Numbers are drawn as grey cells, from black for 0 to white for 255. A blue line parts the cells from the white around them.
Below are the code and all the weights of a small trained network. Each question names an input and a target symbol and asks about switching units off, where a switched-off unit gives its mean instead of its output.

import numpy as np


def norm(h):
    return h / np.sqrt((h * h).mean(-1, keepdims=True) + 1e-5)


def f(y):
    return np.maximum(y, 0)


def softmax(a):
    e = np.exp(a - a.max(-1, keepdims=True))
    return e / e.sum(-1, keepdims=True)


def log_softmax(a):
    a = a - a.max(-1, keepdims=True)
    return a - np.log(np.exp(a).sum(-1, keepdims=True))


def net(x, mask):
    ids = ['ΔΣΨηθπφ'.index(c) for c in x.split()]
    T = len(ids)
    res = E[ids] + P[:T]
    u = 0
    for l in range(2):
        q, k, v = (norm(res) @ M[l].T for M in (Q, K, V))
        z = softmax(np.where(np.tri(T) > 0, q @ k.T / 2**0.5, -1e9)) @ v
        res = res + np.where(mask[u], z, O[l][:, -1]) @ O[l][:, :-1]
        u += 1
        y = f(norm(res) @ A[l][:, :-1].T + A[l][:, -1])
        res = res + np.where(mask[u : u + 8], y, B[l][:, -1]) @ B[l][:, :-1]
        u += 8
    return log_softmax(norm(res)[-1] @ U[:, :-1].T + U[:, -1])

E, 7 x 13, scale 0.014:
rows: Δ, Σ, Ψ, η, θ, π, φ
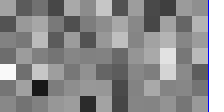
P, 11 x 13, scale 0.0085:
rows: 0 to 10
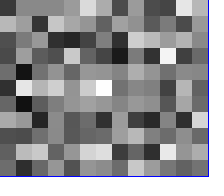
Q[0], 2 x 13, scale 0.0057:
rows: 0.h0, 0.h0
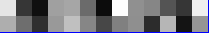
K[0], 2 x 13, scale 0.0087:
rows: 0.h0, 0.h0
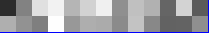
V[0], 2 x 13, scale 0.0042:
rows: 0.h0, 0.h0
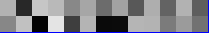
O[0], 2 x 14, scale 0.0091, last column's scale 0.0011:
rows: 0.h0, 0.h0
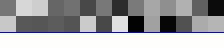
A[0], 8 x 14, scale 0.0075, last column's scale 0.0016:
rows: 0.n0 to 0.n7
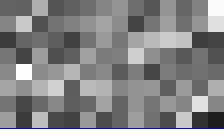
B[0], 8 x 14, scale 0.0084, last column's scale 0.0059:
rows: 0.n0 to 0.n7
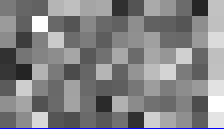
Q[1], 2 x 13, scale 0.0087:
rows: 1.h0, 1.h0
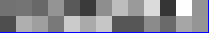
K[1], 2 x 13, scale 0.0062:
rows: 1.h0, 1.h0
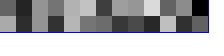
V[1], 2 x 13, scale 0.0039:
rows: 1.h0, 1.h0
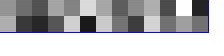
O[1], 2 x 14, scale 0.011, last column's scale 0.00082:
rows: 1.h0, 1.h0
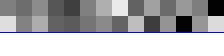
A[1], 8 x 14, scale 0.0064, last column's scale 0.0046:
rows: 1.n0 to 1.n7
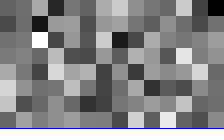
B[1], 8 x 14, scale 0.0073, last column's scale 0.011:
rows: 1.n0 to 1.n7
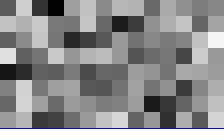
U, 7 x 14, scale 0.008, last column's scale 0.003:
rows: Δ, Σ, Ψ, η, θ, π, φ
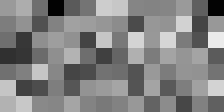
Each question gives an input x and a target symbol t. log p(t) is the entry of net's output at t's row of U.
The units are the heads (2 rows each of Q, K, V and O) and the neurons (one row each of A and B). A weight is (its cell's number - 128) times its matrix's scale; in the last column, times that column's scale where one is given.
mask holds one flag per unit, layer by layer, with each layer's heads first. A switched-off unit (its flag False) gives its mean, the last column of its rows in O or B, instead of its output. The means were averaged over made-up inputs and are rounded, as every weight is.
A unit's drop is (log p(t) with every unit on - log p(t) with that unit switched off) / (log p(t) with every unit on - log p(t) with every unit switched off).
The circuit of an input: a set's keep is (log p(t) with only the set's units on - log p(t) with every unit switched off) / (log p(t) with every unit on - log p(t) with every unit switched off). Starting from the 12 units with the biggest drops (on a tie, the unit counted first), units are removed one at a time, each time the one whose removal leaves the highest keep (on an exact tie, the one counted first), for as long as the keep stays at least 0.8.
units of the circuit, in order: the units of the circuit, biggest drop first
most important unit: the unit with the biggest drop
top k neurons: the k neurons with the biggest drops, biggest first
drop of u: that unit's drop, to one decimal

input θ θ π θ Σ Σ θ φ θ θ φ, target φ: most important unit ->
0.n6
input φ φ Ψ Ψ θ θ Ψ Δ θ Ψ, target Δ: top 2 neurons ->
(1.n7 0.n6)
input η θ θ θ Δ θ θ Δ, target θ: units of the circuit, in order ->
(0.h0 0.n4)
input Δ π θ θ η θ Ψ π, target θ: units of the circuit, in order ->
(0.h0 0.n1)
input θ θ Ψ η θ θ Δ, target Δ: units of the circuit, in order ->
(1.n0 1.h0)
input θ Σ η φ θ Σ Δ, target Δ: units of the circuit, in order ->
(1.h0 1.n0)
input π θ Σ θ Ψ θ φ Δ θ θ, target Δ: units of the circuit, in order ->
(1.n7 0.h0)
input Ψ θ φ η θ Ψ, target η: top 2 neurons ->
(1.n4 1.n7)
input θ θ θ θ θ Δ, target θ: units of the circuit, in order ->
(1.n2 1.n7)
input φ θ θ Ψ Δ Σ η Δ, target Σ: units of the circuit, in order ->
(1.h0 1.n2)
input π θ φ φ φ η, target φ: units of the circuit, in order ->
(0.h0 1.h0)
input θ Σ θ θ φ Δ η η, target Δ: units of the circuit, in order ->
(0.h0 1.n7 0.n5)
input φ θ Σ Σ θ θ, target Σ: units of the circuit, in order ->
(0.h0 1.h0 1.n7)
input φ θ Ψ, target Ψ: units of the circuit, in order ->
(0.h0)
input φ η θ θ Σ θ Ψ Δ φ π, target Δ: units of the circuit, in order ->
(1.n7 0.h0)
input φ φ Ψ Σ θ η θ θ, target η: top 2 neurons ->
(1.n4 0.n6)
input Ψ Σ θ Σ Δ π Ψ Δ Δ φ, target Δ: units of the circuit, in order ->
(1.n7 0.h0)
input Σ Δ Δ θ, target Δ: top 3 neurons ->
(1.n7 0.n0 0.n6)
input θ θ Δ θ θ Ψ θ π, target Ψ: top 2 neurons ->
(0.n4 0.n2)
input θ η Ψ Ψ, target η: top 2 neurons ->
(1.n4 0.n7)
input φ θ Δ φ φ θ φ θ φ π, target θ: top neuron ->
(0.n1)
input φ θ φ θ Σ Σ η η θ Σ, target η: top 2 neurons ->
(1.n4 1.n7)
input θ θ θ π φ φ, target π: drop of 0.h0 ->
0.8
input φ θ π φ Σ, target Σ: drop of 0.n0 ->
0.1
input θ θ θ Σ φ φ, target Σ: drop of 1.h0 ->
0.1
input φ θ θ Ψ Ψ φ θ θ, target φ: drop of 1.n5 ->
0.2
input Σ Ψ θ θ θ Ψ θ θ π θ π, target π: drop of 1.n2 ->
0.1
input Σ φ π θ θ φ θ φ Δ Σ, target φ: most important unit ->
0.n0
